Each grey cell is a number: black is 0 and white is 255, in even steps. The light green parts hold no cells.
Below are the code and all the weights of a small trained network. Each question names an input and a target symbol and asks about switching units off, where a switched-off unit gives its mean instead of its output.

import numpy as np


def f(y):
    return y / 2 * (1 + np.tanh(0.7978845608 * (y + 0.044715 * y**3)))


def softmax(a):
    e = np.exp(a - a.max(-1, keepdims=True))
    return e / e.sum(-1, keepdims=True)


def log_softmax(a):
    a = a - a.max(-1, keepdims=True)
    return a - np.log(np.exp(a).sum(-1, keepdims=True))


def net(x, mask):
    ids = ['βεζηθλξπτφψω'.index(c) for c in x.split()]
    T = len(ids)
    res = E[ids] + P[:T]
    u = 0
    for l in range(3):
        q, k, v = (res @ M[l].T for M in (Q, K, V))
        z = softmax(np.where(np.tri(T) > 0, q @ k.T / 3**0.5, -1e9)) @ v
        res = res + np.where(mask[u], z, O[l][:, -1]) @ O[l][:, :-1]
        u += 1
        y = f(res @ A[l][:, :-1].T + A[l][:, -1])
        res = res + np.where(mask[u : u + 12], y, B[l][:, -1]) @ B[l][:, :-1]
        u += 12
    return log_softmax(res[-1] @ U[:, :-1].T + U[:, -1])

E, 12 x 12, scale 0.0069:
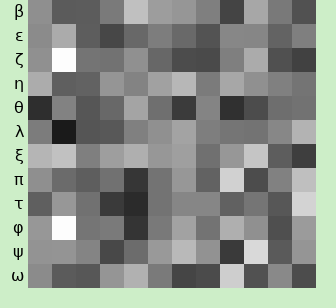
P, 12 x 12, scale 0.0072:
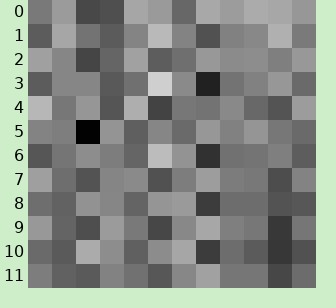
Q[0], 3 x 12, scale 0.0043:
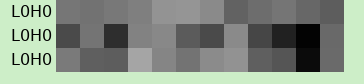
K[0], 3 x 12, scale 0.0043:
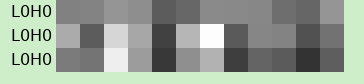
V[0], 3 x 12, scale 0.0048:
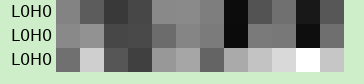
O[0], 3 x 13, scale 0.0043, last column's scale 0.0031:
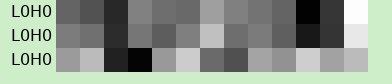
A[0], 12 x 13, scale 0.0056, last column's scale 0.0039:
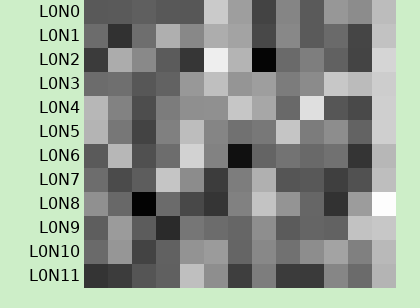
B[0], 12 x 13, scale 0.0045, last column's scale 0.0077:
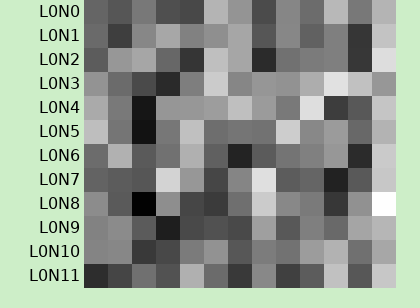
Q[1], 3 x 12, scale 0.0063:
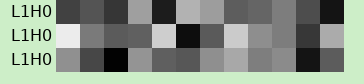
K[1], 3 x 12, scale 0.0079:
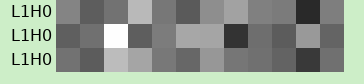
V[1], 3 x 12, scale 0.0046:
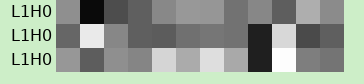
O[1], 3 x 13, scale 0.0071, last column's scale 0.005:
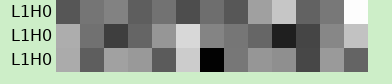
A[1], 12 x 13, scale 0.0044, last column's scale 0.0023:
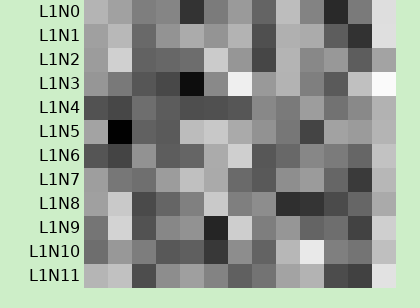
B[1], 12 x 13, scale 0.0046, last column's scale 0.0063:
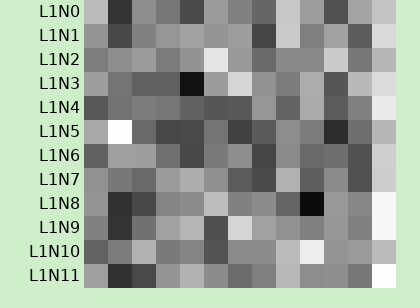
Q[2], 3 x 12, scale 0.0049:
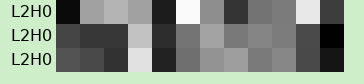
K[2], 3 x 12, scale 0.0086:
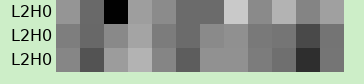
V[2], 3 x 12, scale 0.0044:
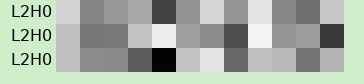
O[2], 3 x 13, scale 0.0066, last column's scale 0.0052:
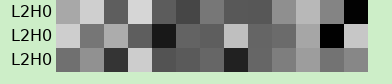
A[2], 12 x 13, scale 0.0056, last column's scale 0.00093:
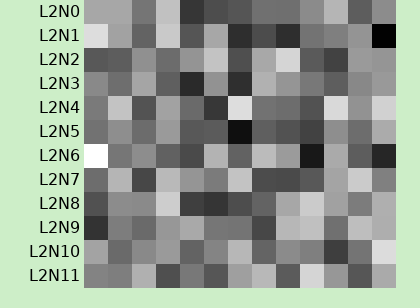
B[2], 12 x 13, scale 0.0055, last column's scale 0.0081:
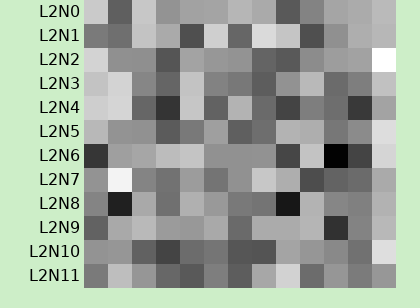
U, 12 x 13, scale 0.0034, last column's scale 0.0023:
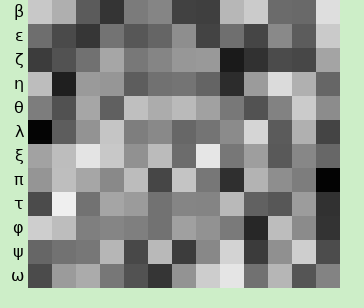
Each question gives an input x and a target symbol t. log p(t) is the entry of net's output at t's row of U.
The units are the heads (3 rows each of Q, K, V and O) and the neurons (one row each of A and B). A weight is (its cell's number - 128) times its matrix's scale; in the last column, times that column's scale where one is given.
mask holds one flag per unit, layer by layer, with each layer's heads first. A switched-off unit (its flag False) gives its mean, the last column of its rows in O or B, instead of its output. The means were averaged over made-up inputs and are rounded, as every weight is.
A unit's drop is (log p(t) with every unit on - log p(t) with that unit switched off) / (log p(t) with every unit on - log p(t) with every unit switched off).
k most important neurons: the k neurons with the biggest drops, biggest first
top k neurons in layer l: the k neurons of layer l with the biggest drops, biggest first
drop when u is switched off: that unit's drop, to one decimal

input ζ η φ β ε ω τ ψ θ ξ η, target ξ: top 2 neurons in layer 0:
(L0N4 L0N11)
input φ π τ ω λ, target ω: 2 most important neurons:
(L0N2 L2N11)
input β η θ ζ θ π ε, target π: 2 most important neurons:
(L0N8 L1N3)
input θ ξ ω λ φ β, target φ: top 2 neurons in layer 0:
(L0N11 L0N3)
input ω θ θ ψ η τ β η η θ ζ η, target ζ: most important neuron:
(L2N6)
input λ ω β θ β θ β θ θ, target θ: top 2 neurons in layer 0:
(L0N11 L0N7)
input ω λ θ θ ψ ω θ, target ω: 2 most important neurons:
(L0N8 L0N7)
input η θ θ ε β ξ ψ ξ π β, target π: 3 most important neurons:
(L0N2 L2N4 L0N6)
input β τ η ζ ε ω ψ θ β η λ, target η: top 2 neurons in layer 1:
(L1N0 L1N3)
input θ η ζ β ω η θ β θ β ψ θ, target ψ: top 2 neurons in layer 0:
(L0N6 L0N2)
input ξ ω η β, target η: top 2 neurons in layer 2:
(L2N0 L2N8)
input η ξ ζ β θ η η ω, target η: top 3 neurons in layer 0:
(L0N2 L0N6 L0N11)
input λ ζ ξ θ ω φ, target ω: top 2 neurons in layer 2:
(L2N11 L2N2)
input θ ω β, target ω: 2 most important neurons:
(L0N2 L2N11)
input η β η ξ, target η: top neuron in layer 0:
(L0N11)
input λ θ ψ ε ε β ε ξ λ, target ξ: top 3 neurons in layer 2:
(L2N6 L2N1 L2N0)
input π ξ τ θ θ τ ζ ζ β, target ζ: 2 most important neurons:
(L2N6 L0N8)
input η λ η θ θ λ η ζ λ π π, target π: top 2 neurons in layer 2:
(L2N4 L2N8)
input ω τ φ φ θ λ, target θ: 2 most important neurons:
(L1N2 L0N7)
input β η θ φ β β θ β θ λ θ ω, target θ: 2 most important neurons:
(L0N11 L2N2)
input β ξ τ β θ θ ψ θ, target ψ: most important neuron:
(L0N2)
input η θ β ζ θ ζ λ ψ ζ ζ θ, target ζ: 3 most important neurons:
(L2N6 L0N7 L1N8)
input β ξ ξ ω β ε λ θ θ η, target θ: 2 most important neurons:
(L0N2 L0N11)
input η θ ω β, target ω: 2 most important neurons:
(L2N11 L0N5)
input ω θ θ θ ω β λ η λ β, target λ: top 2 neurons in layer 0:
(L0N2 L0N6)
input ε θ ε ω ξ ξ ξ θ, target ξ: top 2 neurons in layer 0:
(L0N2 L0N8)
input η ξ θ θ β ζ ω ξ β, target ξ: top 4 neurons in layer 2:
(L2N6 L2N1 L2N0 L2N5)
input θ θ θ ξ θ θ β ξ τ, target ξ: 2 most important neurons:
(L0N4 L2N6)
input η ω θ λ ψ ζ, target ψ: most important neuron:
(L2N1)
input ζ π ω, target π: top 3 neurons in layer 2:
(L2N4 L2N8 L2N0)
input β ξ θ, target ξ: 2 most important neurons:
(L0N2 L2N6)
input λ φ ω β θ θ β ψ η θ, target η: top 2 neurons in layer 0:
(L0N2 L0N6)
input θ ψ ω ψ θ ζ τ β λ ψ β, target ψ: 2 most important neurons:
(L2N1 L0N8)
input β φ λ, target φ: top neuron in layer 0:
(L0N2)
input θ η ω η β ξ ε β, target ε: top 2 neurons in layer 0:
(L0N2 L0N4)
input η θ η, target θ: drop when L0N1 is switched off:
0.1
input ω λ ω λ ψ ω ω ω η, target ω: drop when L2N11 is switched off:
0.2
